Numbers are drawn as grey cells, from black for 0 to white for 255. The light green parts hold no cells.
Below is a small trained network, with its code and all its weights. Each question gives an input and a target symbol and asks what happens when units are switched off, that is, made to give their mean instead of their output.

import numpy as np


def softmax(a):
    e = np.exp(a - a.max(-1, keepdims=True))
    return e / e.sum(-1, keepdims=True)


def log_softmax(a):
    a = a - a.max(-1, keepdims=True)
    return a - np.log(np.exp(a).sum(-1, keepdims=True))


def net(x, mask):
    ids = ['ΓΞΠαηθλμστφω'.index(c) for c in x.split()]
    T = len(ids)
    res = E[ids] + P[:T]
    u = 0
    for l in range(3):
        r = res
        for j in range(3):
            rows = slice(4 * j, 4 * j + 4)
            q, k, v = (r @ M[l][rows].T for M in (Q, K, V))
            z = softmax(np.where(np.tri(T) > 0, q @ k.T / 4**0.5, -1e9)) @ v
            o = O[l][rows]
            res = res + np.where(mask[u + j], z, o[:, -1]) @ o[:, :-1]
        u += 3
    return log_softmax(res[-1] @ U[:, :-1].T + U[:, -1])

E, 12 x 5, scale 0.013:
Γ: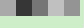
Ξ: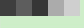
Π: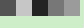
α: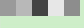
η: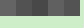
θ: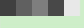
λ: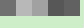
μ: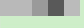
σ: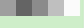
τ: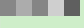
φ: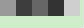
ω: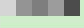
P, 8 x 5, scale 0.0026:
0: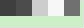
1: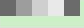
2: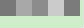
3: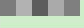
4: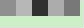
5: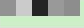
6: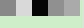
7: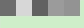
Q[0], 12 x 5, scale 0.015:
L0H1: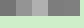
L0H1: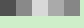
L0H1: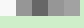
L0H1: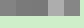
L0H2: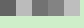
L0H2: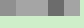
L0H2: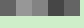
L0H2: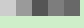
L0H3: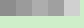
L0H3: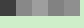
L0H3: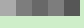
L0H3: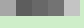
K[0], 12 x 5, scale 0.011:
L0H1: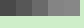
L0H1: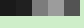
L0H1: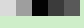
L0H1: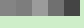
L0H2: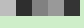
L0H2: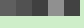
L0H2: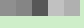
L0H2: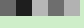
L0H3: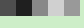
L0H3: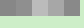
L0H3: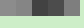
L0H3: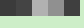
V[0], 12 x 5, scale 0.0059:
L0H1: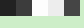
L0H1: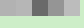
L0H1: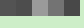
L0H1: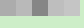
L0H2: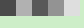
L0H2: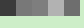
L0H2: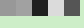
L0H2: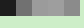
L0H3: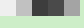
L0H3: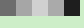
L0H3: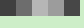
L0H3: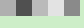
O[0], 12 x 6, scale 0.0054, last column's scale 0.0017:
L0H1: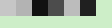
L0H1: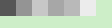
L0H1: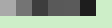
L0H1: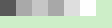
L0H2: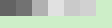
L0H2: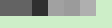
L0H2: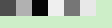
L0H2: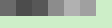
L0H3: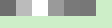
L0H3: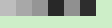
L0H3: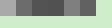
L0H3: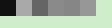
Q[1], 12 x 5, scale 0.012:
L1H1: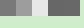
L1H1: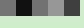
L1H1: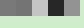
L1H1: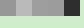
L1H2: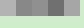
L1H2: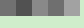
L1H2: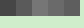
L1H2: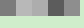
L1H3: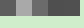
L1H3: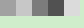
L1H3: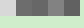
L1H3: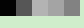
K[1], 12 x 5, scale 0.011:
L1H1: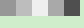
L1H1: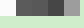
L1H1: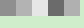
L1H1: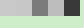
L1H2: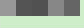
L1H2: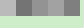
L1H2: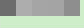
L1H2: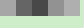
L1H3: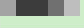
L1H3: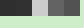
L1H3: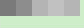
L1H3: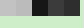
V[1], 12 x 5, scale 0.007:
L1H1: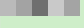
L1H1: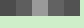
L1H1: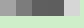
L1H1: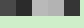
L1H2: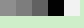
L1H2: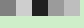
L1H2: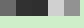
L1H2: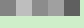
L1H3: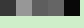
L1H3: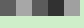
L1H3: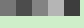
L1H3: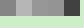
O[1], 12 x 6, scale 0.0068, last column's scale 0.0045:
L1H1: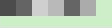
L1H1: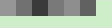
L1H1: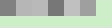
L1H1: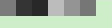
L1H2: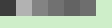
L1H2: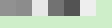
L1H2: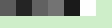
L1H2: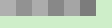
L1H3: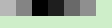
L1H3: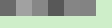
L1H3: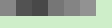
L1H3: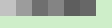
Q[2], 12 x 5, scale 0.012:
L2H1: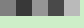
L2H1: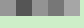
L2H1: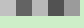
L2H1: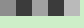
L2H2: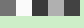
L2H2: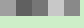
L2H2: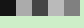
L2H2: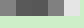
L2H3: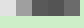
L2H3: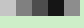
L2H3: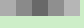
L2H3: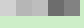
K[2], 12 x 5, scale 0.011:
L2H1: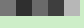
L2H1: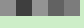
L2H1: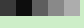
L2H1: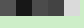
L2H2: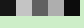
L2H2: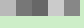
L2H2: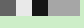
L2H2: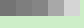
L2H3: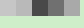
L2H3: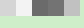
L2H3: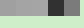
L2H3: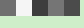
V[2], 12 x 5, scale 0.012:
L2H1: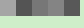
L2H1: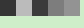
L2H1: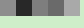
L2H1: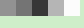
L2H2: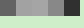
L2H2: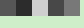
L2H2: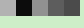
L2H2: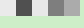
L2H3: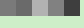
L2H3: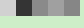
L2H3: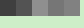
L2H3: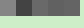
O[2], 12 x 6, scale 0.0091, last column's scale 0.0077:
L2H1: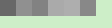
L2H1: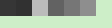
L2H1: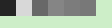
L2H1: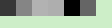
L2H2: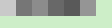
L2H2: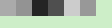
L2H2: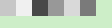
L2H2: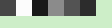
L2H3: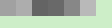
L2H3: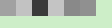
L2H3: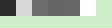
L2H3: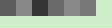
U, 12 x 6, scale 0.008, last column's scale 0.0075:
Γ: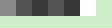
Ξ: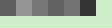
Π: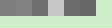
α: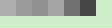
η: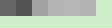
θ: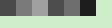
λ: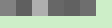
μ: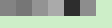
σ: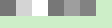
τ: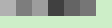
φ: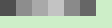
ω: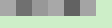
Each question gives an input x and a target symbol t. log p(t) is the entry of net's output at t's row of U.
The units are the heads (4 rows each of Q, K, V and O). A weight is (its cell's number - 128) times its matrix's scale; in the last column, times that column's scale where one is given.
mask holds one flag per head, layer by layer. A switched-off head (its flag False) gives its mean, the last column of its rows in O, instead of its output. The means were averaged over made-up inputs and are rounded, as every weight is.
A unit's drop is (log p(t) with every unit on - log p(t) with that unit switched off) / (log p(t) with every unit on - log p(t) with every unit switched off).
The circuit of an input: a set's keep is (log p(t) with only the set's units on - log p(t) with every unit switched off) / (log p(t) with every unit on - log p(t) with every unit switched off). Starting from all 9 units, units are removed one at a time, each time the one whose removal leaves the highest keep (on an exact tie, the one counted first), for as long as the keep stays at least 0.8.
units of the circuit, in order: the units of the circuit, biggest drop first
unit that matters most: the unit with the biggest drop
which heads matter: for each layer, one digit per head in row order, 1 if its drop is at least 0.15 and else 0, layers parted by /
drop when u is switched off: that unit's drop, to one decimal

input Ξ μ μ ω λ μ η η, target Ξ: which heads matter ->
011 / 010 / 011
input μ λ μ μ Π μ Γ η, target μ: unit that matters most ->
L1H2
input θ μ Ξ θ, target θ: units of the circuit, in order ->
[L1H2, L2H2, L2H3, L2H1]
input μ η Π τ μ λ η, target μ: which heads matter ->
111 / 010 / 110
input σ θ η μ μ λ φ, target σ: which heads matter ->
101 / 101 / 001
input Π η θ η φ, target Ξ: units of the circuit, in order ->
[L2H2, L2H1, L0H2]
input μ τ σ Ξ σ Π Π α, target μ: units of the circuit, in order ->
[L2H2, L1H2, L0H2, L2H1]
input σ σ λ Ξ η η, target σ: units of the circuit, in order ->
[L2H3, L0H1, L1H3]
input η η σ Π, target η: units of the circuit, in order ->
[L2H2, L1H1]
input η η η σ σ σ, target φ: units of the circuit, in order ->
[L2H1, L2H2]
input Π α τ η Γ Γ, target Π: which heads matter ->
000 / 010 / 010
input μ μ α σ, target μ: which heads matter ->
000 / 010 / 110
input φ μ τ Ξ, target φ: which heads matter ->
101 / 111 / 011
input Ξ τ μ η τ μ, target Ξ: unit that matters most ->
L1H2
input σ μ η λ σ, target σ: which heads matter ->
101 / 111 / 001
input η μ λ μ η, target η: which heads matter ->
100 / 011 / 111
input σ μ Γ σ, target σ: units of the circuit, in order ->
[L2H3, L1H3, L1H1]
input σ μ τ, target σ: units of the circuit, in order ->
[L2H3, L0H1, L1H3]
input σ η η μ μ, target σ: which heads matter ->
101 / 101 / 001
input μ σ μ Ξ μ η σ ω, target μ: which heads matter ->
110 / 010 / 110
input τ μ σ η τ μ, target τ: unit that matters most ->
L0H3
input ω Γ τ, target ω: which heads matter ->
111 / 000 / 101
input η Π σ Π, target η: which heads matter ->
100 / 001 / 011
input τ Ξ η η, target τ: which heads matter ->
101 / 110 / 110
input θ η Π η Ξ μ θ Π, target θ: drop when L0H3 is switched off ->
0.2
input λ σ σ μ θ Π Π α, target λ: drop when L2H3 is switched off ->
0.1
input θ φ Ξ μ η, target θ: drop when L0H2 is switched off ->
0.6
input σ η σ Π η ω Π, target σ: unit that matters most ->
L2H3
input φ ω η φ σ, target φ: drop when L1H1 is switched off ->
0.2
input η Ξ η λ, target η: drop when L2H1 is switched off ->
0.3
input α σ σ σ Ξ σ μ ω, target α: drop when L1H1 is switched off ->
0.3
